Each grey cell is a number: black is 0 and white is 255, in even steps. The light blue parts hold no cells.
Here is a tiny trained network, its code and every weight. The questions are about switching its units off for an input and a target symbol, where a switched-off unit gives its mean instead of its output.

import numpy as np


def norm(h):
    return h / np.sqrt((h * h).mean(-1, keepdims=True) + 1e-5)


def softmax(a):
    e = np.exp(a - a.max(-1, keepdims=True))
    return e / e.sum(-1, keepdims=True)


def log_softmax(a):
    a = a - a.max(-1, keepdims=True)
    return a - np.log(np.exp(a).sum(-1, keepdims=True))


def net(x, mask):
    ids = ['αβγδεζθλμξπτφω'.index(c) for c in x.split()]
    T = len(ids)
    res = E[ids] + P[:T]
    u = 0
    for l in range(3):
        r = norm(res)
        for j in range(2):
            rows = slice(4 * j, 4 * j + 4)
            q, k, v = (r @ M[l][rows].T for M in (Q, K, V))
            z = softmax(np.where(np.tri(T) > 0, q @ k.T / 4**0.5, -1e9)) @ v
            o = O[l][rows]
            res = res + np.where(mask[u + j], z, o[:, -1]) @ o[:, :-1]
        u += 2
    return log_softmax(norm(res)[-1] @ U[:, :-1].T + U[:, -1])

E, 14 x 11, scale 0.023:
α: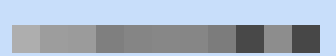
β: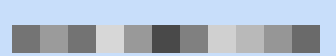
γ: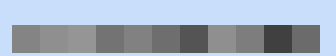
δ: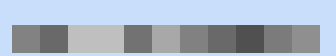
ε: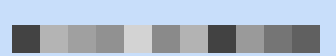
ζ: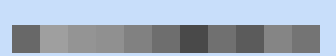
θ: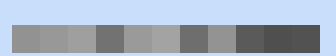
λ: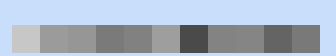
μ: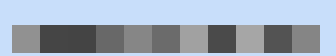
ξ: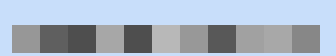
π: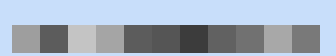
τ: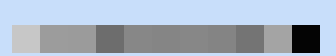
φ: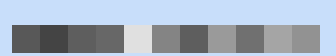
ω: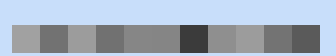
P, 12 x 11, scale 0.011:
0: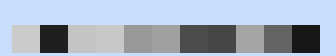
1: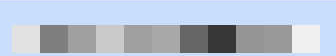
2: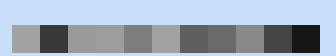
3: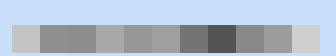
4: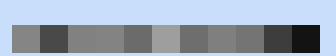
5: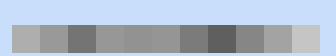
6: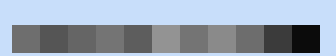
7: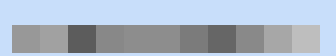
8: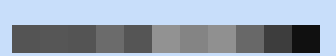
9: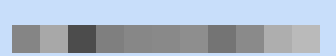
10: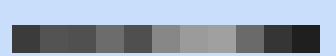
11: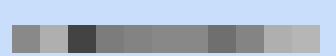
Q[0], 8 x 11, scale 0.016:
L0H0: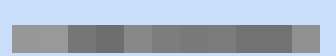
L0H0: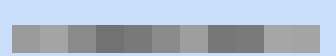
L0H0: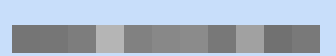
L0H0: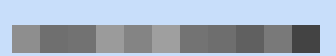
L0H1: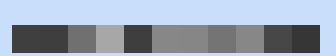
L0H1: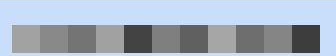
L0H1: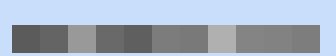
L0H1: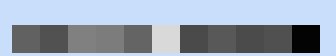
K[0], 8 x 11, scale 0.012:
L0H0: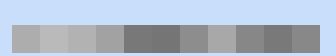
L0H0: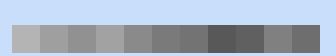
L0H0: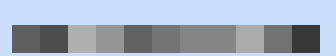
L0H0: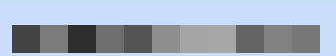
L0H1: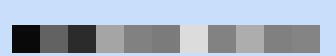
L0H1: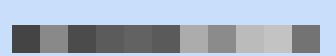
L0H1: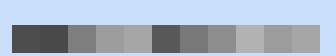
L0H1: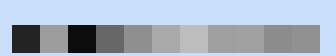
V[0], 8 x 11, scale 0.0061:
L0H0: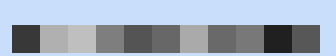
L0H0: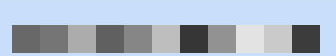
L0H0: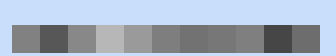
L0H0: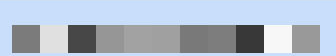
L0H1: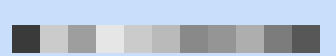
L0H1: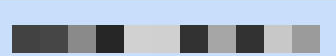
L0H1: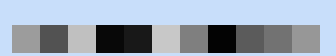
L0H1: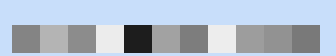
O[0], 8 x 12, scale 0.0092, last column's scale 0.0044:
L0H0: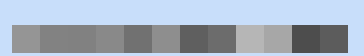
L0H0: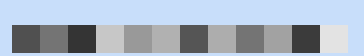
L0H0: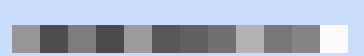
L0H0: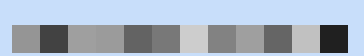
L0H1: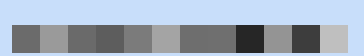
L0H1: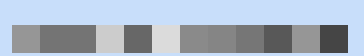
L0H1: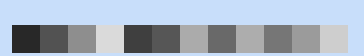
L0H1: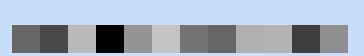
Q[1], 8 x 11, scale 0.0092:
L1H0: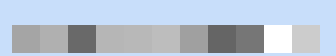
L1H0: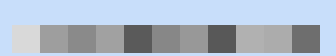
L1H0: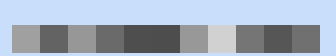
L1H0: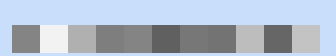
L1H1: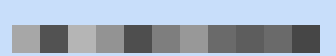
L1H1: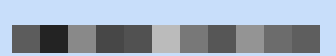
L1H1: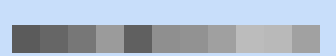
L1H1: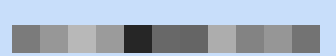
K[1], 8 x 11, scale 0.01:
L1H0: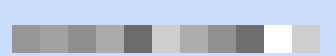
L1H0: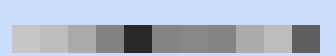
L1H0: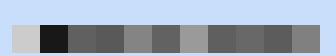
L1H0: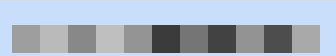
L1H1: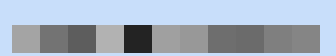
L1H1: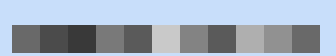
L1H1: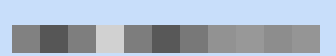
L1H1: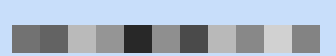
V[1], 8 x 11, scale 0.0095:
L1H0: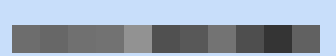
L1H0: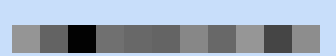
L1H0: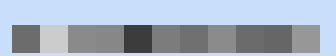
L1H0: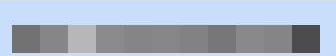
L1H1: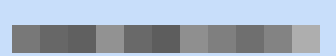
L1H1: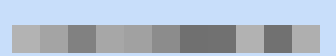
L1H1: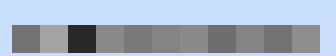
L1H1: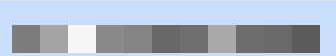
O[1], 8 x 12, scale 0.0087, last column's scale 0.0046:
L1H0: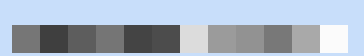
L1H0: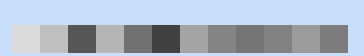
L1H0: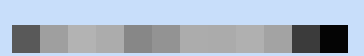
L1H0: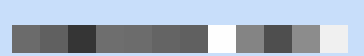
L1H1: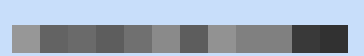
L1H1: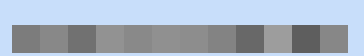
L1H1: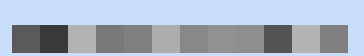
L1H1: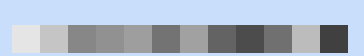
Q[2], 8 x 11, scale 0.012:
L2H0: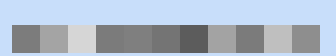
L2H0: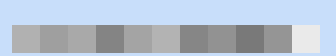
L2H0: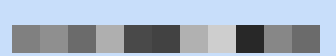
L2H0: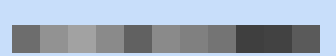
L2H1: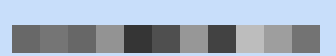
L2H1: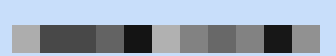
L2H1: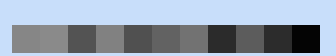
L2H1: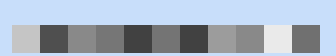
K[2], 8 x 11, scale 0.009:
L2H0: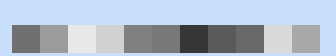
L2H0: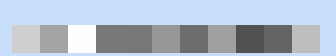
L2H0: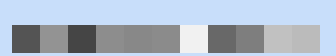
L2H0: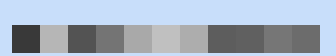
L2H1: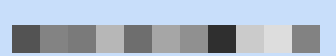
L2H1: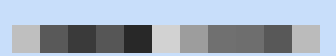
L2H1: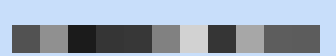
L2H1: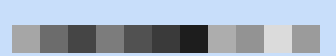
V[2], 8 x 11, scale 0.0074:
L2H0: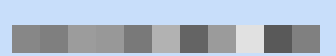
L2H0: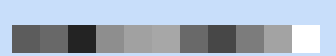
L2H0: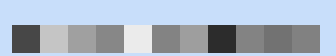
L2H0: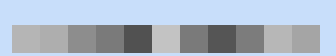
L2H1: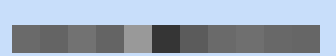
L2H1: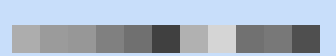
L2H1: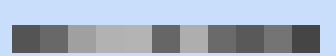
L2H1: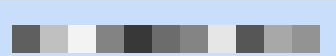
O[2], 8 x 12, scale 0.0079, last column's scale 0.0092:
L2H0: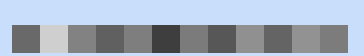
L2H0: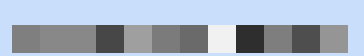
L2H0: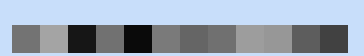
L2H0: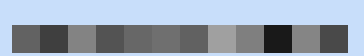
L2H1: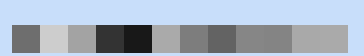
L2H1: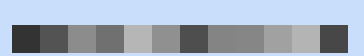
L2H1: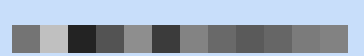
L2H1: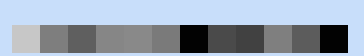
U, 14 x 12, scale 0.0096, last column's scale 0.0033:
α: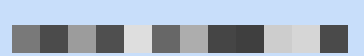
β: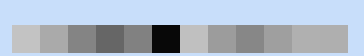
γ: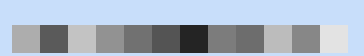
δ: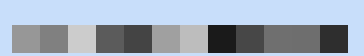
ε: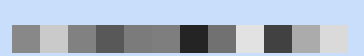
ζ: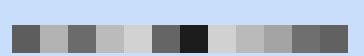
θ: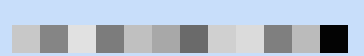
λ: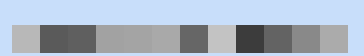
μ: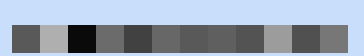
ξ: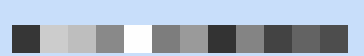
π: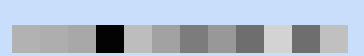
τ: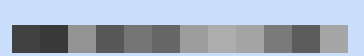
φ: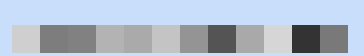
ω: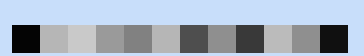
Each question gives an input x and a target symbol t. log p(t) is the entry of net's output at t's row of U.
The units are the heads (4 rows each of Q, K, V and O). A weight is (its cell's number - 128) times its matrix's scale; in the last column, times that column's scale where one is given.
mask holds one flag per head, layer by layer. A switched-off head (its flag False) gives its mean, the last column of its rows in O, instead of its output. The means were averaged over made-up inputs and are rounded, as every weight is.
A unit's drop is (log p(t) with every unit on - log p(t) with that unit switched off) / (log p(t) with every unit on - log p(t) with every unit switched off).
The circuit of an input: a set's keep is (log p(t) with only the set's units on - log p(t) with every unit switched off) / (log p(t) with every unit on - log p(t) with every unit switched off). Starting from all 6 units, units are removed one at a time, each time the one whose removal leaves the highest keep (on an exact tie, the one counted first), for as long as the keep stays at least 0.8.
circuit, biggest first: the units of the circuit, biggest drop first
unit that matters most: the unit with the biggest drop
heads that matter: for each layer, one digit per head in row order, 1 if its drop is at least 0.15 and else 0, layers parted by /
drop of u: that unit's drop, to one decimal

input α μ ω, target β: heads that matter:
01 / 00 / 00
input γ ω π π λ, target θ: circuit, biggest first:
[L1H0, L2H0, L2H1]
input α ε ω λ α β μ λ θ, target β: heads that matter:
00 / 10 / 00
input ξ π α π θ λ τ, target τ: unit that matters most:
L1H0
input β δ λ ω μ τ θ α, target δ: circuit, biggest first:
[L0H0, L1H0, L2H0]
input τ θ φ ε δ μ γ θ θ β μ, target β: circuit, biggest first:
[L0H1, L1H0]
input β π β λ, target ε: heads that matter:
01 / 10 / 10
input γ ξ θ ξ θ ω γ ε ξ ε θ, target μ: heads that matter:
01 / 01 / 10
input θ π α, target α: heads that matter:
00 / 11 / 11
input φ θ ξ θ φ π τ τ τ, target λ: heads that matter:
01 / 00 / 00
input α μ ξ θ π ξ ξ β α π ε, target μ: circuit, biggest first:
[L0H1, L2H0]
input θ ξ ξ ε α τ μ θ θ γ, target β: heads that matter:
00 / 10 / 00
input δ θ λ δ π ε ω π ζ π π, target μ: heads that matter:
00 / 00 / 00
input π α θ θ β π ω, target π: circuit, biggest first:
[L0H1]
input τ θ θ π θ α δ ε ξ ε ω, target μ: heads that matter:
01 / 00 / 10
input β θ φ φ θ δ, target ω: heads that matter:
00 / 10 / 00
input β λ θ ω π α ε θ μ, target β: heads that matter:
01 / 00 / 00
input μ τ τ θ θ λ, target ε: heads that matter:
11 / 10 / 10
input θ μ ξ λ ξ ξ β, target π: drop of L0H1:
0.8
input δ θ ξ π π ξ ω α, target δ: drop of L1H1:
0.1
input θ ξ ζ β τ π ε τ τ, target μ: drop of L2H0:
0.2
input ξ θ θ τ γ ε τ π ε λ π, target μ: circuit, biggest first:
[L2H0]
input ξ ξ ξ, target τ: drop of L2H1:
0.1
